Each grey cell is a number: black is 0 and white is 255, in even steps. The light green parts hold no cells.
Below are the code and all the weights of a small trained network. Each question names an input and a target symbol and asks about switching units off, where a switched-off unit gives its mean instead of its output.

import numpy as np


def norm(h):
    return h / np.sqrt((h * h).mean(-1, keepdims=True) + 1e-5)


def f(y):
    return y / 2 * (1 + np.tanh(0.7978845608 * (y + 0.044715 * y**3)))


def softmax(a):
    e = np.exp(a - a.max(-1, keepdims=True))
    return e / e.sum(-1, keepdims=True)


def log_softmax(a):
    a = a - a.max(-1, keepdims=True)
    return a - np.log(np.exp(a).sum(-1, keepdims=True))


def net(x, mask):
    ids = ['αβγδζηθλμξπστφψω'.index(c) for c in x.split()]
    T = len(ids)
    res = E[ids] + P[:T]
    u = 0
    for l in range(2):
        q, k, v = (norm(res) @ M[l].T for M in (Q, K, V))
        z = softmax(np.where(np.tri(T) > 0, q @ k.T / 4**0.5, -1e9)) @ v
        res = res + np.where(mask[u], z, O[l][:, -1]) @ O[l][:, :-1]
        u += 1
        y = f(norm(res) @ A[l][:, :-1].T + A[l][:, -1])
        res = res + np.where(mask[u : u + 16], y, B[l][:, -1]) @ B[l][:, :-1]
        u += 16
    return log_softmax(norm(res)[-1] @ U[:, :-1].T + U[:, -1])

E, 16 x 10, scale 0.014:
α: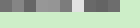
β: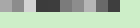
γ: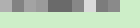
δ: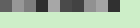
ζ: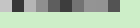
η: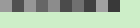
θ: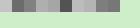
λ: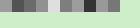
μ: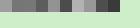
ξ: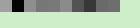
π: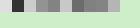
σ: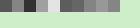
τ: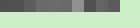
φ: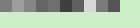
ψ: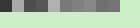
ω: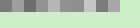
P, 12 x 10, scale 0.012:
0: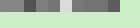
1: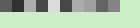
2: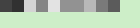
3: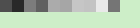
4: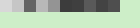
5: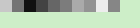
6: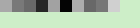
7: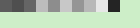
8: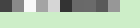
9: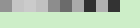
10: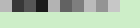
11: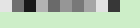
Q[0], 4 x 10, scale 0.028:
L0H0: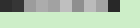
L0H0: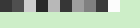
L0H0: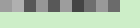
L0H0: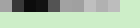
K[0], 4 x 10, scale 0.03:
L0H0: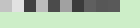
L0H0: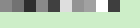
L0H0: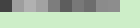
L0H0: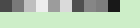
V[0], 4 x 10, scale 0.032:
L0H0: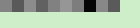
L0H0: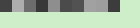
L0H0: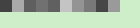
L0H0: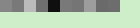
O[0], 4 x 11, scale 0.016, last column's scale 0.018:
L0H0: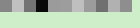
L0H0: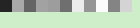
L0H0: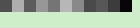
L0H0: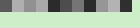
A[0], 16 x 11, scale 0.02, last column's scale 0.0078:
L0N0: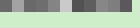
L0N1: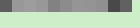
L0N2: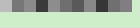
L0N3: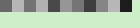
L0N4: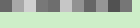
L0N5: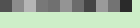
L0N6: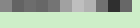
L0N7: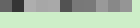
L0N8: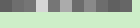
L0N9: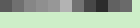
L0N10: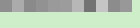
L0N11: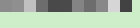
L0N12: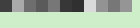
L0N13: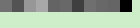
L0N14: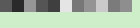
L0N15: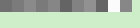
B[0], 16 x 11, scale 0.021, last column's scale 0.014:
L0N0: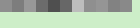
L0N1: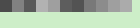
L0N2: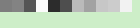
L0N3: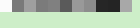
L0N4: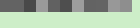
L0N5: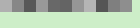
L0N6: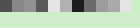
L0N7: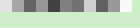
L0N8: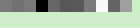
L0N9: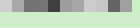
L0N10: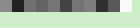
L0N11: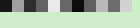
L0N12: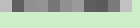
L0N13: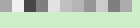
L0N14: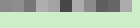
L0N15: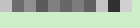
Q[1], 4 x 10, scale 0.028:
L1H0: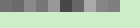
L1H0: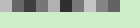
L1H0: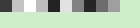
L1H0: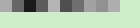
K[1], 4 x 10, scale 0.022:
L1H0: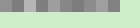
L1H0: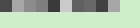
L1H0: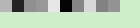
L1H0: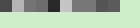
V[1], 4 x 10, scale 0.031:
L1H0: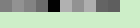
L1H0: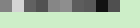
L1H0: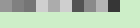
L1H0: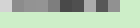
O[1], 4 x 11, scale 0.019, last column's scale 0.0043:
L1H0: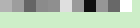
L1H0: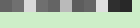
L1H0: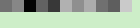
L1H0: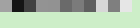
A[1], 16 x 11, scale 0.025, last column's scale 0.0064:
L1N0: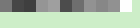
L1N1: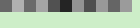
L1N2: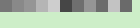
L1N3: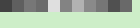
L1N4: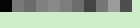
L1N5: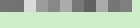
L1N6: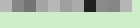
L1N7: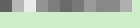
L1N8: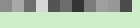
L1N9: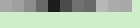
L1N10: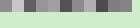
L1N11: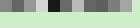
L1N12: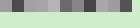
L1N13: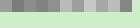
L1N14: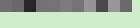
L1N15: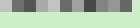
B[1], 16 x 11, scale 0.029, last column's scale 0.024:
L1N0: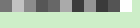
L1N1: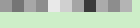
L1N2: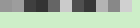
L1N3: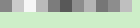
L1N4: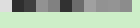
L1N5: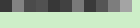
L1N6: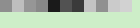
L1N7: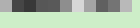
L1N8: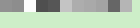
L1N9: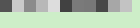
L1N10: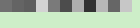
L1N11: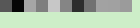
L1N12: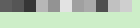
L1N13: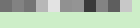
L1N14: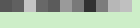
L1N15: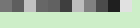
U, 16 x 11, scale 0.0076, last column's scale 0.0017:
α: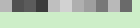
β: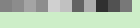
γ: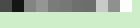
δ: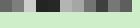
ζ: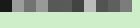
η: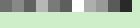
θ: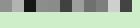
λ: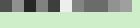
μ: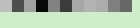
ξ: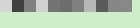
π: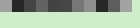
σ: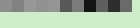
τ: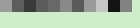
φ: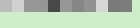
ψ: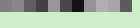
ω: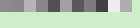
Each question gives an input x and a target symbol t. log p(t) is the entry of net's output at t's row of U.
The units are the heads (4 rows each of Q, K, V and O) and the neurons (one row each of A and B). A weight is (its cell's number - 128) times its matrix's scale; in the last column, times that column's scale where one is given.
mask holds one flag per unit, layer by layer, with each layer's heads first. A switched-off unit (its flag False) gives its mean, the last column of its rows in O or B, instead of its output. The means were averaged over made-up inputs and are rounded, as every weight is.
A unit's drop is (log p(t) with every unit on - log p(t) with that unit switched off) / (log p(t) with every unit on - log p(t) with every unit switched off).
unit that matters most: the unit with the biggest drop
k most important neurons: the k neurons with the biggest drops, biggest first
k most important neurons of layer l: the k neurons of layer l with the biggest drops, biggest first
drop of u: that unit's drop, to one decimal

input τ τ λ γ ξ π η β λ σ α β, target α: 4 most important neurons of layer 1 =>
[L1N7, L1N15, L1N0, L1N13]
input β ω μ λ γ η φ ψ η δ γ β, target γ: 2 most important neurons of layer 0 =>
[L0N3, L0N5]
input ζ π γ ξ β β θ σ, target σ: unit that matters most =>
L0H0
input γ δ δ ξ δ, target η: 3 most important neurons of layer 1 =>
[L1N2, L1N3, L1N11]
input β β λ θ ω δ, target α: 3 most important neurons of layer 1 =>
[L1N12, L1N10, L1N15]
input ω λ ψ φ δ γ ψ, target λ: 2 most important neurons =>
[L0N9, L1N15]
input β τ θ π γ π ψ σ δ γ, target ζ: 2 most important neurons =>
[L1N5, L1N3]
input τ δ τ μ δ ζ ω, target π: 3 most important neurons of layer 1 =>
[L1N7, L1N5, L1N8]
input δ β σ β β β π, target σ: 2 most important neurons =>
[L1N10, L0N3]
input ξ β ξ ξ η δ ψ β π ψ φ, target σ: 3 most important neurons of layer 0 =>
[L0N11, L0N3, L0N15]
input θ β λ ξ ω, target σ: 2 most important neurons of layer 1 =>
[L1N1, L1N15]
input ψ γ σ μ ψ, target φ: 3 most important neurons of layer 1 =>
[L1N8, L1N15, L1N12]
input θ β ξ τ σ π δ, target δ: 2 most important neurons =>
[L0N10, L1N14]
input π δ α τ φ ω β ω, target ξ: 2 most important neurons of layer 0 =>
[L0N2, L0N7]
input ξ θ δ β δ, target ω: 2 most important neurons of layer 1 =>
[L1N6, L1N12]
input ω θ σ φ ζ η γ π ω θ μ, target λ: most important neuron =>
[L0N9]
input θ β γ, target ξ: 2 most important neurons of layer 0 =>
[L0N2, L0N11]
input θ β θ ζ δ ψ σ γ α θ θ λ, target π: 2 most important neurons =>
[L1N15, L0N2]
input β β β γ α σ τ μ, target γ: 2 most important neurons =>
[L0N3, L1N0]
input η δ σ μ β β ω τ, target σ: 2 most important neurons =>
[L0N3, L0N11]
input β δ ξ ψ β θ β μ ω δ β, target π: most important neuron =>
[L1N5]
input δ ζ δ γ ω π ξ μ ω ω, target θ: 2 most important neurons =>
[L1N10, L0N2]
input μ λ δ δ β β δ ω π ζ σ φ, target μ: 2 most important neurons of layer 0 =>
[L0N6, L0N7]
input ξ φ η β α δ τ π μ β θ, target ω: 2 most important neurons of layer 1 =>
[L1N12, L1N6]
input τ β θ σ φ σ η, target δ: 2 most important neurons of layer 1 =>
[L1N5, L1N7]
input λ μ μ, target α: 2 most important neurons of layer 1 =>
[L1N9, L1N15]
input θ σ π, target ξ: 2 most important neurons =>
[L0N2, L0N11]
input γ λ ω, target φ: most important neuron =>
[L0N13]
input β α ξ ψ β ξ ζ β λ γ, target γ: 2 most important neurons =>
[L0N3, L1N12]
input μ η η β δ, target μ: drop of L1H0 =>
0.2
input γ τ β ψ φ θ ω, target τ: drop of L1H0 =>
0.7
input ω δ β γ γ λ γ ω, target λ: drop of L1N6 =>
0.2
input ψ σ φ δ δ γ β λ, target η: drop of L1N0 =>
0.1
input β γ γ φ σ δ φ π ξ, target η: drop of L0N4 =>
0.0
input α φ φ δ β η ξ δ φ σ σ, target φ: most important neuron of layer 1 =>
[L1N6]
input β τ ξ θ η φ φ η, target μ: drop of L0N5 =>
-0.1
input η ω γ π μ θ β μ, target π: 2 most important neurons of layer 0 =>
[L0N2, L0N10]
